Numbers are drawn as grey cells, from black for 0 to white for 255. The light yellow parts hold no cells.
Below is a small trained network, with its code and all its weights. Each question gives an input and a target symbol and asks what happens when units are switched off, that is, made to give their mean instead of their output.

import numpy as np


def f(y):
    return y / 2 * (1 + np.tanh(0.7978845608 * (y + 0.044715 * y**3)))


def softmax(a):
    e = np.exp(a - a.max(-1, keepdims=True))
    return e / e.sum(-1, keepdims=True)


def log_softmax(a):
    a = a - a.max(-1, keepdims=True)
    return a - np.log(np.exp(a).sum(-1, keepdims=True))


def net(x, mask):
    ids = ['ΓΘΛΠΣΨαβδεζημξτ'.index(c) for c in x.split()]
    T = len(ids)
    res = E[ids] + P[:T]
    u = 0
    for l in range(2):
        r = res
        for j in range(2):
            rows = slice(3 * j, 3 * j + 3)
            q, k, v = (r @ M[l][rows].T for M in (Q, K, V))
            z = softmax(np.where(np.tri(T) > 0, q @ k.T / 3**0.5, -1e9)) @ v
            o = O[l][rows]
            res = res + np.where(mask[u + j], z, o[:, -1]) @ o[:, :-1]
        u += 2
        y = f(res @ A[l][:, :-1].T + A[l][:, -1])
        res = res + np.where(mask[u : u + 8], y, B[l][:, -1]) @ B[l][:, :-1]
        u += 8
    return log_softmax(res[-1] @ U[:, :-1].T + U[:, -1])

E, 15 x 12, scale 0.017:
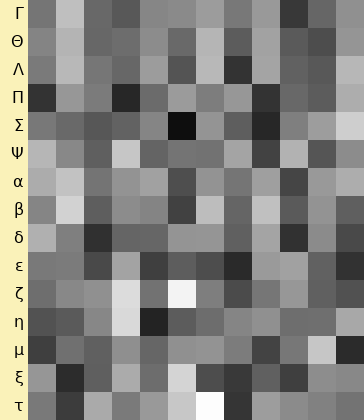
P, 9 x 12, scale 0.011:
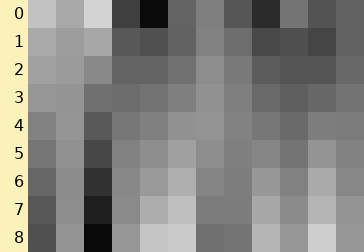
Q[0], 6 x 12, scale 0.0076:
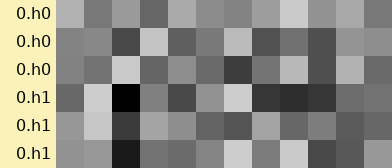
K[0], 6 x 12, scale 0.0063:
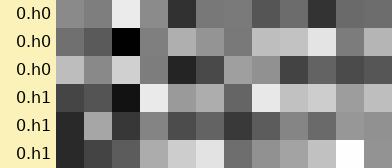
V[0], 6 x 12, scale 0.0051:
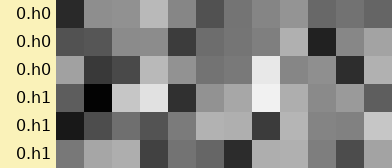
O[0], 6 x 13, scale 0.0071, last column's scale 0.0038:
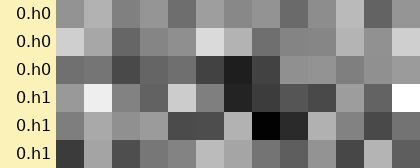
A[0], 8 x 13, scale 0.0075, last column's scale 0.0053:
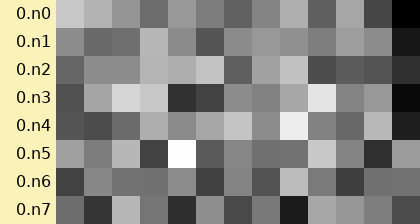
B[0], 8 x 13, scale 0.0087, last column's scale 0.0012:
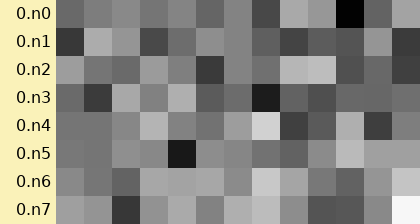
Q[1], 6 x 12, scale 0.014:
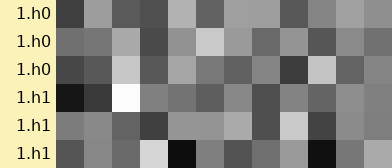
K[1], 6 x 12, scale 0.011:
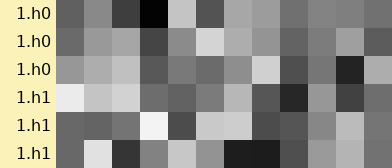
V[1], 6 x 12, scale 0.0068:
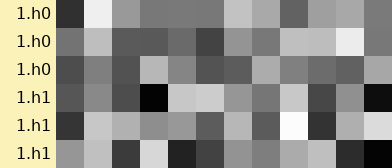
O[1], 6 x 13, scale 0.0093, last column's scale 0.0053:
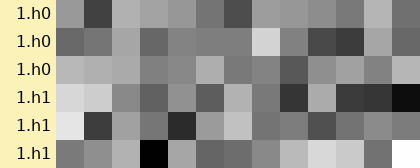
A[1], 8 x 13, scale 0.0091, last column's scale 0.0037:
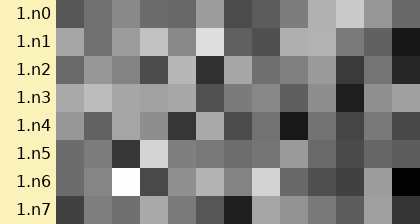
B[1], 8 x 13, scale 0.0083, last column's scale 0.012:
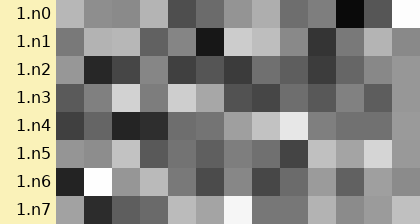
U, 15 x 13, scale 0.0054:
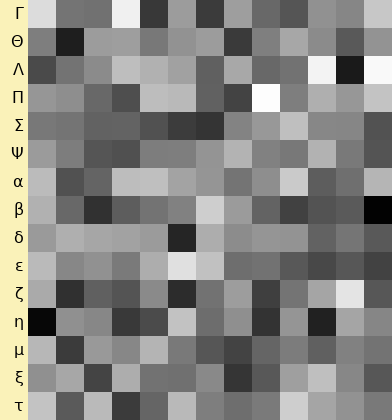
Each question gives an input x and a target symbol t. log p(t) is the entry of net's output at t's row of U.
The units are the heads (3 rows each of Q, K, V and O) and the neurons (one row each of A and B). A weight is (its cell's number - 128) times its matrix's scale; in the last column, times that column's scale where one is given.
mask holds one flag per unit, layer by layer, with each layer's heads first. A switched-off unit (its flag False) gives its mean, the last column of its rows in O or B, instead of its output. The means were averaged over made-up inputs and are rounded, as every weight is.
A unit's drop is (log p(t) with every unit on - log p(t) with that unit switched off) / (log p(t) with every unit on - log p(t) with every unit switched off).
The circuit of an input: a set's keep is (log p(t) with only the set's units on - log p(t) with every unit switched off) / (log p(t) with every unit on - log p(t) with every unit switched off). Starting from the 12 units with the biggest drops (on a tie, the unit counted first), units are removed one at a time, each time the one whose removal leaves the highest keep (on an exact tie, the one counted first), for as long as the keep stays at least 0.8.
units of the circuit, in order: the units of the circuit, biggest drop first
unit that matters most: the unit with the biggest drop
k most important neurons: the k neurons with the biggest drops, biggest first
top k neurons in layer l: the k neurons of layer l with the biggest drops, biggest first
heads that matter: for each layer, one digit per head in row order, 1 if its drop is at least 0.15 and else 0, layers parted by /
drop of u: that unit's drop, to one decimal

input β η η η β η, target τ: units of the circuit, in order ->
1.h1, 0.n0
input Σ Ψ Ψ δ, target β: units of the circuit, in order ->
1.h1, 1.n2
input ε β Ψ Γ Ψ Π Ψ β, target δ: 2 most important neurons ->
1.n6, 0.n4
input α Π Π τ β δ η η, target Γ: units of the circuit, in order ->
1.h1, 1.n7, 0.h0
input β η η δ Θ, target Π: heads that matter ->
00 / 01
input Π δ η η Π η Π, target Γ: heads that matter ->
00 / 10
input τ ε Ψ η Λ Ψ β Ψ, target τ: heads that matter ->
00 / 01
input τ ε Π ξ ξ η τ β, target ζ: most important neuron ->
1.n5
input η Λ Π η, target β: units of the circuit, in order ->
1.h1, 1.n4
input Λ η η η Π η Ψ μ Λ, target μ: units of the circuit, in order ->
1.h1, 1.n3, 1.n2
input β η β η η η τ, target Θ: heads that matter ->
01 / 10
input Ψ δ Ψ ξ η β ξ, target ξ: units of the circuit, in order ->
1.h0, 1.h1, 1.n5
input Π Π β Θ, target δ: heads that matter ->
01 / 11
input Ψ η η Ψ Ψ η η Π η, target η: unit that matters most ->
1.h1
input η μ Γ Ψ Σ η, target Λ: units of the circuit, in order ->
0.h1, 1.h1, 1.n3, 1.n0
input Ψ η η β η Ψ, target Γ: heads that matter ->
01 / 11
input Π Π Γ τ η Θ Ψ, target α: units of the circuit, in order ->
0.h0, 1.h1, 1.n7, 1.n0
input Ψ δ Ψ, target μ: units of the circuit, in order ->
1.h1, 1.n3
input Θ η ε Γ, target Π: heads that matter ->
10 / 01
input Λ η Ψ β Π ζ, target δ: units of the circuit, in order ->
1.n1
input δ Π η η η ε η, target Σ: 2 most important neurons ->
1.n2, 1.n7
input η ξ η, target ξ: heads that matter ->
00 / 11
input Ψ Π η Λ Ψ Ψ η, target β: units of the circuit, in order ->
0.h1, 1.h1, 1.n4
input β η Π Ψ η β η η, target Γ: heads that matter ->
11 / 01
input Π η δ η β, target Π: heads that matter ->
00 / 01
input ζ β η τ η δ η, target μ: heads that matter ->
01 / 01
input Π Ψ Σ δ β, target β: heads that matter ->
00 / 11
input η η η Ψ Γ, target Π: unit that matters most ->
1.n0
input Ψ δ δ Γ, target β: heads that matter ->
01 / 11
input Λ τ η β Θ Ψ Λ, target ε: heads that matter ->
01 / 01
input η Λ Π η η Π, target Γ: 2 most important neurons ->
1.n0, 1.n7
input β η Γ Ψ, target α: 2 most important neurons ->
1.n7, 1.n0
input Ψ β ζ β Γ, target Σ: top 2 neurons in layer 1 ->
1.n2, 1.n7
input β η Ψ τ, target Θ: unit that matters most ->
1.h0
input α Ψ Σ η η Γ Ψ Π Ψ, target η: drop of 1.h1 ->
0.8
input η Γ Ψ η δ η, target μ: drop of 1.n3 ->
0.5
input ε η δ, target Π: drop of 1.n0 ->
0.4
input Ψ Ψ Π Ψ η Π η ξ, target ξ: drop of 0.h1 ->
0.1
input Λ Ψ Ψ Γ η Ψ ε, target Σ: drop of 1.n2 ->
0.3
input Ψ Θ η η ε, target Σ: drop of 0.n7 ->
0.0
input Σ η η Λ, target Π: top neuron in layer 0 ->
0.n6
